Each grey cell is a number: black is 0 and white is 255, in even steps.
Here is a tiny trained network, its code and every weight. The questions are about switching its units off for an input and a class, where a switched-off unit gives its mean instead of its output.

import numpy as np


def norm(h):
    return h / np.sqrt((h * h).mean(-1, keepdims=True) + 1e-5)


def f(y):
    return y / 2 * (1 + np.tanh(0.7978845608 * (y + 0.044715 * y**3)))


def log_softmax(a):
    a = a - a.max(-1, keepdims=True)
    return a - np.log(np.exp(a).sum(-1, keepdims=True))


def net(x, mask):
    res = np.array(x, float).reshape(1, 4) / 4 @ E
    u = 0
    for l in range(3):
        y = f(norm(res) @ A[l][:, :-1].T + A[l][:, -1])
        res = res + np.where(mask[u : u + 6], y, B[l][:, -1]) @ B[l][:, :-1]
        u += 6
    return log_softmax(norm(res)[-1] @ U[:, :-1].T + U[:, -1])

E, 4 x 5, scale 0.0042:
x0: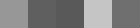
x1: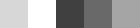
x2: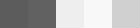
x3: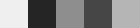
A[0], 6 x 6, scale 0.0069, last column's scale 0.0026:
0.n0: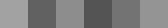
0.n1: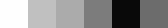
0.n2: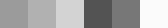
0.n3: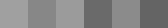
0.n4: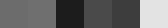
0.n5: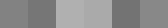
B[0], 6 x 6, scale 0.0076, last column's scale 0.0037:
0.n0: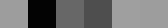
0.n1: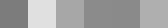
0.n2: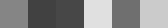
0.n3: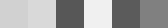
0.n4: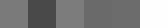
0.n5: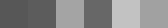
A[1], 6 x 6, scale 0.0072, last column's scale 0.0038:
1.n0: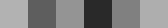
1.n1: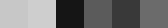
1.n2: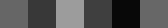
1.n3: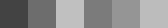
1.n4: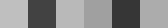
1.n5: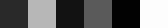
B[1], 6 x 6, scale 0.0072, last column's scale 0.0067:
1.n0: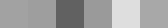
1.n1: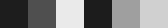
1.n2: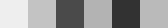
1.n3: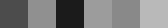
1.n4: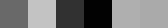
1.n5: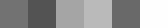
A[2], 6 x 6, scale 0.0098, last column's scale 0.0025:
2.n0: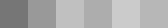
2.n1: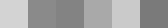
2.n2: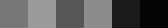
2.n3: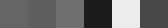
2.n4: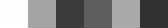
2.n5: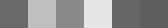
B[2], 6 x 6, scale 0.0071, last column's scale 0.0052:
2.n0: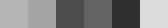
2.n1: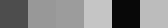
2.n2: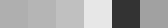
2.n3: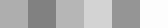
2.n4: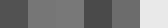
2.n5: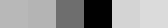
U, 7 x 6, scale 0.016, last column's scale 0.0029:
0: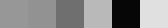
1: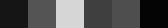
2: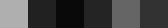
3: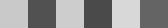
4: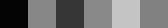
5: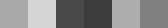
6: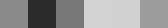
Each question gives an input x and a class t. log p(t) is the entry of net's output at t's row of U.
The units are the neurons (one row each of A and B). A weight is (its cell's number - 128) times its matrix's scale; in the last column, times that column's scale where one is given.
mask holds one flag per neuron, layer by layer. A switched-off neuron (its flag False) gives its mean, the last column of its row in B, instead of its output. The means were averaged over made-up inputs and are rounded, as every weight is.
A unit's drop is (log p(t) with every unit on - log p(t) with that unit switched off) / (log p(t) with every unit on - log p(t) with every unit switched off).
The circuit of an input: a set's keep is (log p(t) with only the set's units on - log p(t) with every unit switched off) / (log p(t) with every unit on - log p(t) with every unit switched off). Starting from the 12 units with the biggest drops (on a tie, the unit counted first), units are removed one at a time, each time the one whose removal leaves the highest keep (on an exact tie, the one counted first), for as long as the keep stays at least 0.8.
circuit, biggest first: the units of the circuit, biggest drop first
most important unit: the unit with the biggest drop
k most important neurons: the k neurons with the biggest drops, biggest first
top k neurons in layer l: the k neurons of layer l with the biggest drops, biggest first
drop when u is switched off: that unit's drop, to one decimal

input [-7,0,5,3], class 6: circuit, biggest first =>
(0.n2)
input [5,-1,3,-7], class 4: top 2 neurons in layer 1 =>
(1.n2; 1.n3)
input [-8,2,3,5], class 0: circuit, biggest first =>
(2.n1; 1.n1)
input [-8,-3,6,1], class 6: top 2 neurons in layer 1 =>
(1.n2; 1.n5)
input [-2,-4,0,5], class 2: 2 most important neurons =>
(1.n1; 2.n4)
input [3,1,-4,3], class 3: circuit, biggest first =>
(1.n1; 2.n3)
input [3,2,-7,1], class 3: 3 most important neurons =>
(1.n1; 1.n0; 0.n1)
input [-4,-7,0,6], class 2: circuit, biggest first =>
(1.n1; 1.n4)
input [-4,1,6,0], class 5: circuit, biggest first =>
(1.n1; 2.n5)
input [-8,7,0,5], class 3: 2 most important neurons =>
(1.n1; 1.n2)
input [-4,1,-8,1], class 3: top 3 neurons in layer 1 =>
(1.n1; 1.n0; 1.n3)
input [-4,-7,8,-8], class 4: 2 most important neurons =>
(1.n3; 1.n1)
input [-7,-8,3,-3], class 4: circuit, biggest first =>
(1.n3; 1.n1)
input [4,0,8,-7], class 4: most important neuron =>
(1.n2)
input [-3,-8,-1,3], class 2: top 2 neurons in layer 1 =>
(1.n2; 1.n1)
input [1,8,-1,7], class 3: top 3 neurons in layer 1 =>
(1.n1; 1.n2; 1.n5)
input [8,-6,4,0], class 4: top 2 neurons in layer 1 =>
(1.n3; 1.n1)
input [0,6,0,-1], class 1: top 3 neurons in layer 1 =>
(1.n1; 1.n2; 1.n0)
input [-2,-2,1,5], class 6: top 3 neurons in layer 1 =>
(1.n4; 1.n2; 1.n1)
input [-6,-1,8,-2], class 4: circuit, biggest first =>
(1.n3)
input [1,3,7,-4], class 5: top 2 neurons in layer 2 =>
(2.n5; 2.n0)
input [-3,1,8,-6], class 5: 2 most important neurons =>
(2.n5; 1.n1)
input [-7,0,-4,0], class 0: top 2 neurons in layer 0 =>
(0.n4; 0.n2)
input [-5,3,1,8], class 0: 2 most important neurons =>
(2.n1; 2.n5)
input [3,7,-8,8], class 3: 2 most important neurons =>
(1.n1; 2.n3)
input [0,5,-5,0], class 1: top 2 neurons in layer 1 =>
(1.n1; 1.n5)
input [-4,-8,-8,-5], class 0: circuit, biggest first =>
(1.n2)
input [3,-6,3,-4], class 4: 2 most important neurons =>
(1.n3; 1.n1)
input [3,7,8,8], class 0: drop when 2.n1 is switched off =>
0.6
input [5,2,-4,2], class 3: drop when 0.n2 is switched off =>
0.0
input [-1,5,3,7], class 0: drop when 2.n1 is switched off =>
0.9
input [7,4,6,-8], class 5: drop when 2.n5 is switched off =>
0.7
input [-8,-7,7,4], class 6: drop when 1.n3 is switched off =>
0.1
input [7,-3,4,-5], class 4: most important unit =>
1.n2
